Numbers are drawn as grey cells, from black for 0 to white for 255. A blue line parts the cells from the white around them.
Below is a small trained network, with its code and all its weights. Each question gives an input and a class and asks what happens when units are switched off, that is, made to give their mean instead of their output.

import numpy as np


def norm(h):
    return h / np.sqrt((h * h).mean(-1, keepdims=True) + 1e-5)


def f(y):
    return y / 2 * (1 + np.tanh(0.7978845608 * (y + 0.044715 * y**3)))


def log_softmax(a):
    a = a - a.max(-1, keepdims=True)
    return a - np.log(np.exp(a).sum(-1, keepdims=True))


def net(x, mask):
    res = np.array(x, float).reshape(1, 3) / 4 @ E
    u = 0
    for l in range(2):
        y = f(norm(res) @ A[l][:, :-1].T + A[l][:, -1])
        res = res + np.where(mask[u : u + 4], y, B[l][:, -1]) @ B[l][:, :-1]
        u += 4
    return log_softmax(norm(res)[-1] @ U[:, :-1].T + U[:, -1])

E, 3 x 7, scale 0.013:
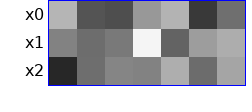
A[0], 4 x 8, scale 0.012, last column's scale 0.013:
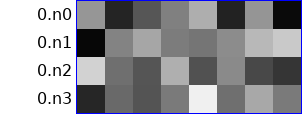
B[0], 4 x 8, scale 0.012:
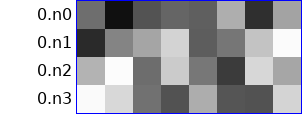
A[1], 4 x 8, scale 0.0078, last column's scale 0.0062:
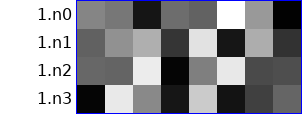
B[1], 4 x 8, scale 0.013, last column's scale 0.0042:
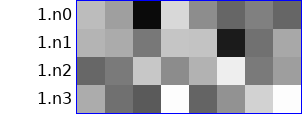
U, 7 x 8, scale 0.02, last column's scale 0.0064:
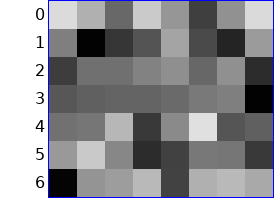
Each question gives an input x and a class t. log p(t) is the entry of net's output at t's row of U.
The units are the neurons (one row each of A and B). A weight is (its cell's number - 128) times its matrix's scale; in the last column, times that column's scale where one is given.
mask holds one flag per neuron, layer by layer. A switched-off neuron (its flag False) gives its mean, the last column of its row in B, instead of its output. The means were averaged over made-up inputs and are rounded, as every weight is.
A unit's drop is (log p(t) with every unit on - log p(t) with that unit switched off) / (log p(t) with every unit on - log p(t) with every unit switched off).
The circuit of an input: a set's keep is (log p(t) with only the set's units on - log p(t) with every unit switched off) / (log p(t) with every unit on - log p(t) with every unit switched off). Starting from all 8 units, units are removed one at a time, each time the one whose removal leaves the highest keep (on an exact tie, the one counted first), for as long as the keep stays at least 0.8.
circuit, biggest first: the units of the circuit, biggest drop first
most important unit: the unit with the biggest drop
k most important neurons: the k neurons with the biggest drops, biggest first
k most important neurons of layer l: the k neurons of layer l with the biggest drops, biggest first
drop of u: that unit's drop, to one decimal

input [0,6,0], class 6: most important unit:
0.n3
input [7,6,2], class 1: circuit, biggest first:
(0.n0 0.n1 1.n3)
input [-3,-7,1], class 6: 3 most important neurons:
(0.n3 0.n2 1.n2)
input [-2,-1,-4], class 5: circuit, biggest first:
(0.n1 1.n3)
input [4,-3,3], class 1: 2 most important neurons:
(0.n0 0.n1)
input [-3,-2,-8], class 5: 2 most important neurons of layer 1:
(1.n3 1.n1)
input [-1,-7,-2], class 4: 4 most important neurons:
(1.n2 0.n2 0.n3 0.n1)
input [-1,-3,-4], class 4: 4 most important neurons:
(0.n1 0.n3 0.n2 1.n2)
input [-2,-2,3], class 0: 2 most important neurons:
(0.n3 1.n1)
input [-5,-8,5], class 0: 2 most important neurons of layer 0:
(0.n3 0.n0)
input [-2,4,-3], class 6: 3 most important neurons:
(0.n3 1.n1 1.n3)
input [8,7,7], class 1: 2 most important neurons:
(0.n0 0.n2)
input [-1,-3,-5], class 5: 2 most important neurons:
(0.n1 0.n3)
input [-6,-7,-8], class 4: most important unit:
1.n2
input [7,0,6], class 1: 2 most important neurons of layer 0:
(0.n0 0.n2)
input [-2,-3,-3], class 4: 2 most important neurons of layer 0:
(0.n1 0.n2)
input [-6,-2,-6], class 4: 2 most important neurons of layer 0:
(0.n1 0.n2)
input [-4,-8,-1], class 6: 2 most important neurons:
(0.n3 1.n3)
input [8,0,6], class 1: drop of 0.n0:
1.1
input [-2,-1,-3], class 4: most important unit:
0.n1
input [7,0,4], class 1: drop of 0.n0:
0.7
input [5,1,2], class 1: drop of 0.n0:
0.4
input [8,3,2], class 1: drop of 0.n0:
0.3
